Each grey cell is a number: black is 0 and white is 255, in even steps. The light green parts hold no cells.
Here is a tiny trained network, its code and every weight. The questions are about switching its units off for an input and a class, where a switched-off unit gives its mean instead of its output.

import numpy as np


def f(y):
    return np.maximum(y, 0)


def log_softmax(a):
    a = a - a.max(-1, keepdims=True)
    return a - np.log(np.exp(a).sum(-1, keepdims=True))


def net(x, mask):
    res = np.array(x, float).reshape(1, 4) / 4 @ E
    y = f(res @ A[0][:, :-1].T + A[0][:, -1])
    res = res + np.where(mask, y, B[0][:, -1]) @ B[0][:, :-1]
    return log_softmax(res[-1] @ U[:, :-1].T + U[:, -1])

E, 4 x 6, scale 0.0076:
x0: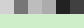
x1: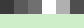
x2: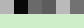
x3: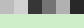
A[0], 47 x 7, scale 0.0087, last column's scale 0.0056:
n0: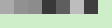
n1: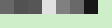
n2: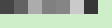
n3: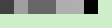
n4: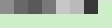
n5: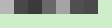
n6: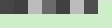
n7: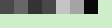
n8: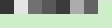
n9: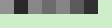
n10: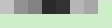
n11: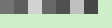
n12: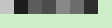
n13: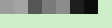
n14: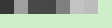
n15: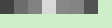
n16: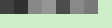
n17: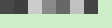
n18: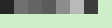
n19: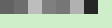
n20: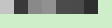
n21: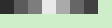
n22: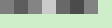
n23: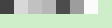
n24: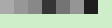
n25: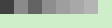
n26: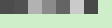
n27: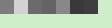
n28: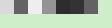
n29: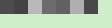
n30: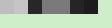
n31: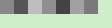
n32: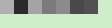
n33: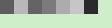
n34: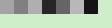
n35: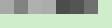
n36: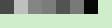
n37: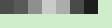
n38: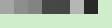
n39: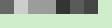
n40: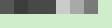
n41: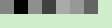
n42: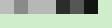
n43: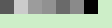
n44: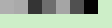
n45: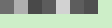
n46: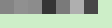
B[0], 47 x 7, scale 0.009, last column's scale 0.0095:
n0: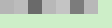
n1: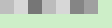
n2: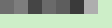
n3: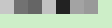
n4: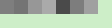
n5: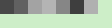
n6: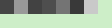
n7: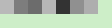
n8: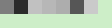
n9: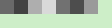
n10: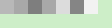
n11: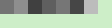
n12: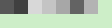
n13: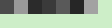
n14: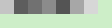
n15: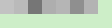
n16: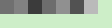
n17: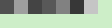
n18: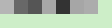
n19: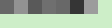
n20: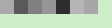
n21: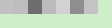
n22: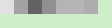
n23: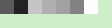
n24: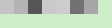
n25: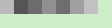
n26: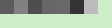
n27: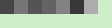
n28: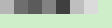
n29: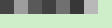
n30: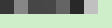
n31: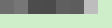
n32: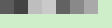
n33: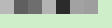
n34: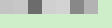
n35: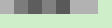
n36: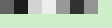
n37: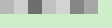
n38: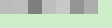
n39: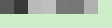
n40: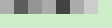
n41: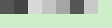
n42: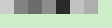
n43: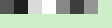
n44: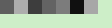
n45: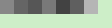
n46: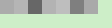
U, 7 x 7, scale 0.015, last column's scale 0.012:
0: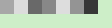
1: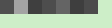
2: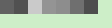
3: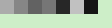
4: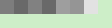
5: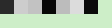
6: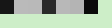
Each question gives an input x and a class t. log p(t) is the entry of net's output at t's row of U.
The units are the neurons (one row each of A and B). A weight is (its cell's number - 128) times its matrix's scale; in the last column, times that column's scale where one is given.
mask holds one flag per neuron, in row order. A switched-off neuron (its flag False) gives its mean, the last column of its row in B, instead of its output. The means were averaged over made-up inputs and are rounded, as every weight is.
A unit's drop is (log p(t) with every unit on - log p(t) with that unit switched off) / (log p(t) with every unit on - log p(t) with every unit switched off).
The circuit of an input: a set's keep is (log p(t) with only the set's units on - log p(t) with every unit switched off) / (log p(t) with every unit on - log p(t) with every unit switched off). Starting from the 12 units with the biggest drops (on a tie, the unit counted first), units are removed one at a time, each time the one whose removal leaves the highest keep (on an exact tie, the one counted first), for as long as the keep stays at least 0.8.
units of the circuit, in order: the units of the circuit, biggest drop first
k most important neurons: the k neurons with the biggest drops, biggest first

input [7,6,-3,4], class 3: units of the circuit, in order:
n42
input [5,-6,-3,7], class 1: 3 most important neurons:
n30, n13, n27
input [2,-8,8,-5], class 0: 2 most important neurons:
n34, n10
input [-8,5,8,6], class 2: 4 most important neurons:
n5, n41, n12, n28
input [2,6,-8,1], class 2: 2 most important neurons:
n23, n39
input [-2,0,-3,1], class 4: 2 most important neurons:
n41, n12
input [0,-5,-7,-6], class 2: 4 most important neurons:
n23, n8, n43, n36
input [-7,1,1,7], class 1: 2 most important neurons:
n44, n30
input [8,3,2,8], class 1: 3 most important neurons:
n30, n13, n44
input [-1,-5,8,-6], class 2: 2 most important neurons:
n41, n12
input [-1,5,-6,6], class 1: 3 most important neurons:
n30, n13, n27
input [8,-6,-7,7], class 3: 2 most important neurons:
n42, n28
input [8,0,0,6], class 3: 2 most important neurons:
n28, n42
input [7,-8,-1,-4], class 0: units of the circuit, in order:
n10
